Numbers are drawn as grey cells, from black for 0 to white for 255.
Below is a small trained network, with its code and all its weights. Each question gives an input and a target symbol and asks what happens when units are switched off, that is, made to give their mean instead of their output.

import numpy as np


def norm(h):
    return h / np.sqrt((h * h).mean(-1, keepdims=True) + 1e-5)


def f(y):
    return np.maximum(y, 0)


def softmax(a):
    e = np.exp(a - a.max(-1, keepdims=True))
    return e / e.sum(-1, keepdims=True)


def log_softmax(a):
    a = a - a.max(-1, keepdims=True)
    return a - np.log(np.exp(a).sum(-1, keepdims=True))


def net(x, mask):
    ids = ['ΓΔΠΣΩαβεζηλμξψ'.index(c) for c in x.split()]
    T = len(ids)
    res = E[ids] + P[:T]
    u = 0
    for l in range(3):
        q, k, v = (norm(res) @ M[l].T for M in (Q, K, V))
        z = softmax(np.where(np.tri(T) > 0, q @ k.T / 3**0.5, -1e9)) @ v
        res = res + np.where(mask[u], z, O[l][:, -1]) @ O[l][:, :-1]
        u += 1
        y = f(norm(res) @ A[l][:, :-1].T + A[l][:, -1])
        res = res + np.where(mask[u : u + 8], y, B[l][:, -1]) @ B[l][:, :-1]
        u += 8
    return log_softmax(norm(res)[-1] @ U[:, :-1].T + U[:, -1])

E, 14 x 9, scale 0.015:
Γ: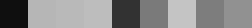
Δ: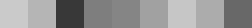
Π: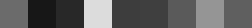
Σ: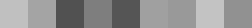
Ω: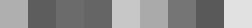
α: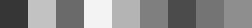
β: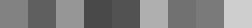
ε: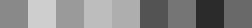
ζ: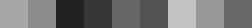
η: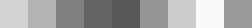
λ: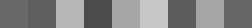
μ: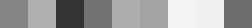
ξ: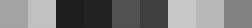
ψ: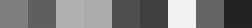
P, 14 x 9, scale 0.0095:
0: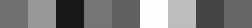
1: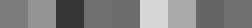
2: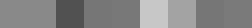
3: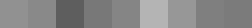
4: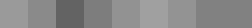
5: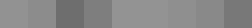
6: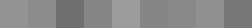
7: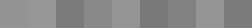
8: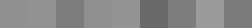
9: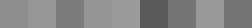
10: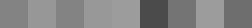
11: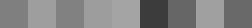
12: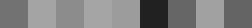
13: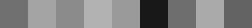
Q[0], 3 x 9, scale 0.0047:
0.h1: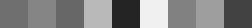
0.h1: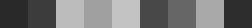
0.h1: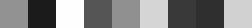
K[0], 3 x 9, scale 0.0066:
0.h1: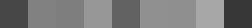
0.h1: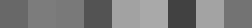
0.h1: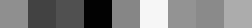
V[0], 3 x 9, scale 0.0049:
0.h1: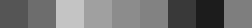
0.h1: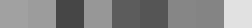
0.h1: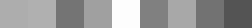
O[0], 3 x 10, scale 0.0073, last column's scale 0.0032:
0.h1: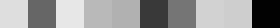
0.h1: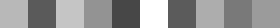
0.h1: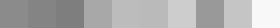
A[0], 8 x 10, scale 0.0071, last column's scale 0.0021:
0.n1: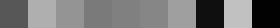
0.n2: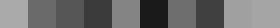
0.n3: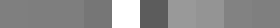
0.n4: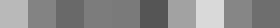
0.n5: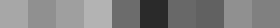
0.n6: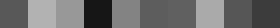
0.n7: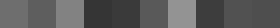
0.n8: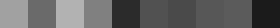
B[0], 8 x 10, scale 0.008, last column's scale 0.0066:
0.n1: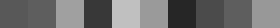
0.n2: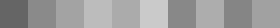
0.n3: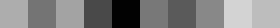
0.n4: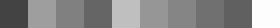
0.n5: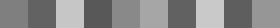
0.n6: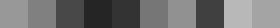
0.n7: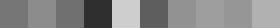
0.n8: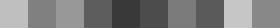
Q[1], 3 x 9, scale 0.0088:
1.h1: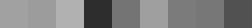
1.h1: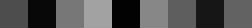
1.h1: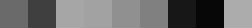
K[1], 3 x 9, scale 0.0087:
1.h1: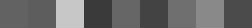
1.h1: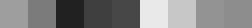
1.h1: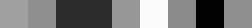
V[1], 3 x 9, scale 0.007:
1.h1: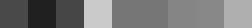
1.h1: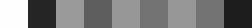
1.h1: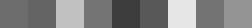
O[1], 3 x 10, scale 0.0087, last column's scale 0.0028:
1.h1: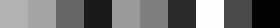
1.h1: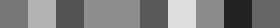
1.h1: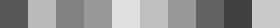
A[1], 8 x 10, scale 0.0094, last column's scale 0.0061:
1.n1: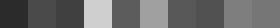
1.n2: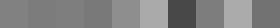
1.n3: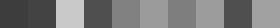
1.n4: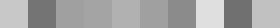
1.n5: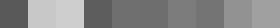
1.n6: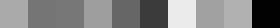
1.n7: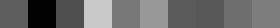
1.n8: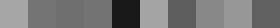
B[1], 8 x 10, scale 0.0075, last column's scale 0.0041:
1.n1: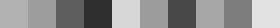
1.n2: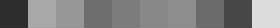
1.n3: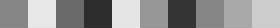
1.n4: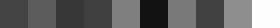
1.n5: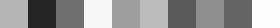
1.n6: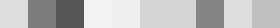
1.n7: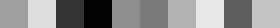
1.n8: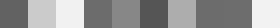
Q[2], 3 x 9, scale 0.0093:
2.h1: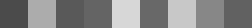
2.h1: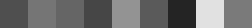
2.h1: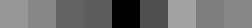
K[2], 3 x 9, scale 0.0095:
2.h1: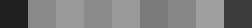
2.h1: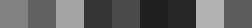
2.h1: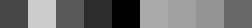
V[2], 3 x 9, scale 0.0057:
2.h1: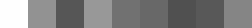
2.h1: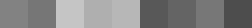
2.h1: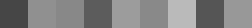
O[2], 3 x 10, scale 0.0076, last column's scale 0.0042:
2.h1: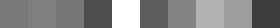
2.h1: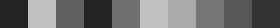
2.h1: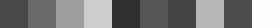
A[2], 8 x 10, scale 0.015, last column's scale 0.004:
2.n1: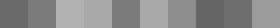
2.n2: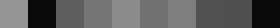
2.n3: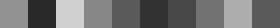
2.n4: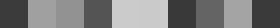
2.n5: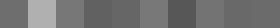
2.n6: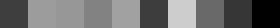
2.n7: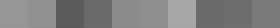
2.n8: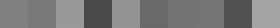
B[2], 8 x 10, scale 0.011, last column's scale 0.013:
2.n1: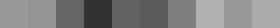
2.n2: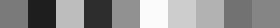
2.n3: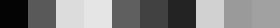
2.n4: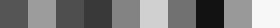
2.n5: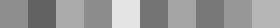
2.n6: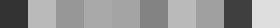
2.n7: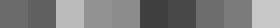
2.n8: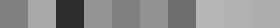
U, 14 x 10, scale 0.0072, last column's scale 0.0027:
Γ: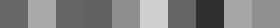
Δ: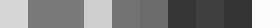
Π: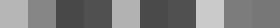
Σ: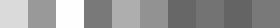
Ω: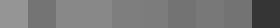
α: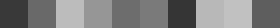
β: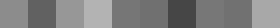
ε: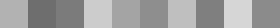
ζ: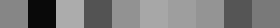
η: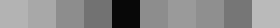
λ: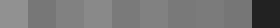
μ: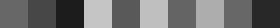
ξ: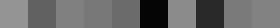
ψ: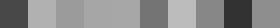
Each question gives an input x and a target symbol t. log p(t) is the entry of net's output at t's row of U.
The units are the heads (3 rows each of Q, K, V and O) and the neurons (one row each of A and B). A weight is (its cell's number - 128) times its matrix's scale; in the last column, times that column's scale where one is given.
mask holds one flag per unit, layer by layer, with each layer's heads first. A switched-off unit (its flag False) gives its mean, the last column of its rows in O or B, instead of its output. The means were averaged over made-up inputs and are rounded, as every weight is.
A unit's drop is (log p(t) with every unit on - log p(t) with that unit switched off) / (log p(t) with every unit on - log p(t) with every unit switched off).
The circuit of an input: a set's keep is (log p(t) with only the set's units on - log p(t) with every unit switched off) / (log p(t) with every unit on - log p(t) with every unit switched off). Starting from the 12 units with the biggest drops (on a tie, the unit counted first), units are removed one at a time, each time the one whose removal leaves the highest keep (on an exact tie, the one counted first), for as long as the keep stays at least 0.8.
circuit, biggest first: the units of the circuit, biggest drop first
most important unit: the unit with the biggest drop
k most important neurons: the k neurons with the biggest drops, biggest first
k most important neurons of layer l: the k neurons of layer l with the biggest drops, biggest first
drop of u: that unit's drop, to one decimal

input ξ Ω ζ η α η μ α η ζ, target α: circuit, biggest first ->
[1.h1 2.n3]
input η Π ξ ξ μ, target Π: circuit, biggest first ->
[1.h1 2.n6]
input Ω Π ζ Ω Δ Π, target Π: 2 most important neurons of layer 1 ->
[1.n7 1.n1]
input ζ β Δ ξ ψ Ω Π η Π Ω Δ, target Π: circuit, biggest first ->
[1.h1]
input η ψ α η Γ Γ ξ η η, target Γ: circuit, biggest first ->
[1.h1 2.n4]
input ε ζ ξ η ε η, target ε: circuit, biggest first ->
[1.n6 1.h1]
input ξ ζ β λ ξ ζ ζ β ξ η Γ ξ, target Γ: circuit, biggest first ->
[1.h1 2.n4]
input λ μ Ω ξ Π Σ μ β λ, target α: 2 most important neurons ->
[0.n6 2.n3]
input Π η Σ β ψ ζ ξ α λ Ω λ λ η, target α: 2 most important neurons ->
[2.n3 0.n4]
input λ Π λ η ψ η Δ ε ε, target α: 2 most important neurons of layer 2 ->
[2.n3 2.n1]
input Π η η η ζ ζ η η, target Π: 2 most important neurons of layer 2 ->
[2.n4 2.n6]
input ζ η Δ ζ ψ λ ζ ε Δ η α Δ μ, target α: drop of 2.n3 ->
0.2
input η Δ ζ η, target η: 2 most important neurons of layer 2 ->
[2.n4 2.n6]
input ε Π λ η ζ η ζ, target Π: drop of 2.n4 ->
0.1
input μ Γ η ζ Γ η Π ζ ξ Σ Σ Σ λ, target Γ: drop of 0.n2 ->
0.0
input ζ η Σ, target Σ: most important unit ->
0.h1
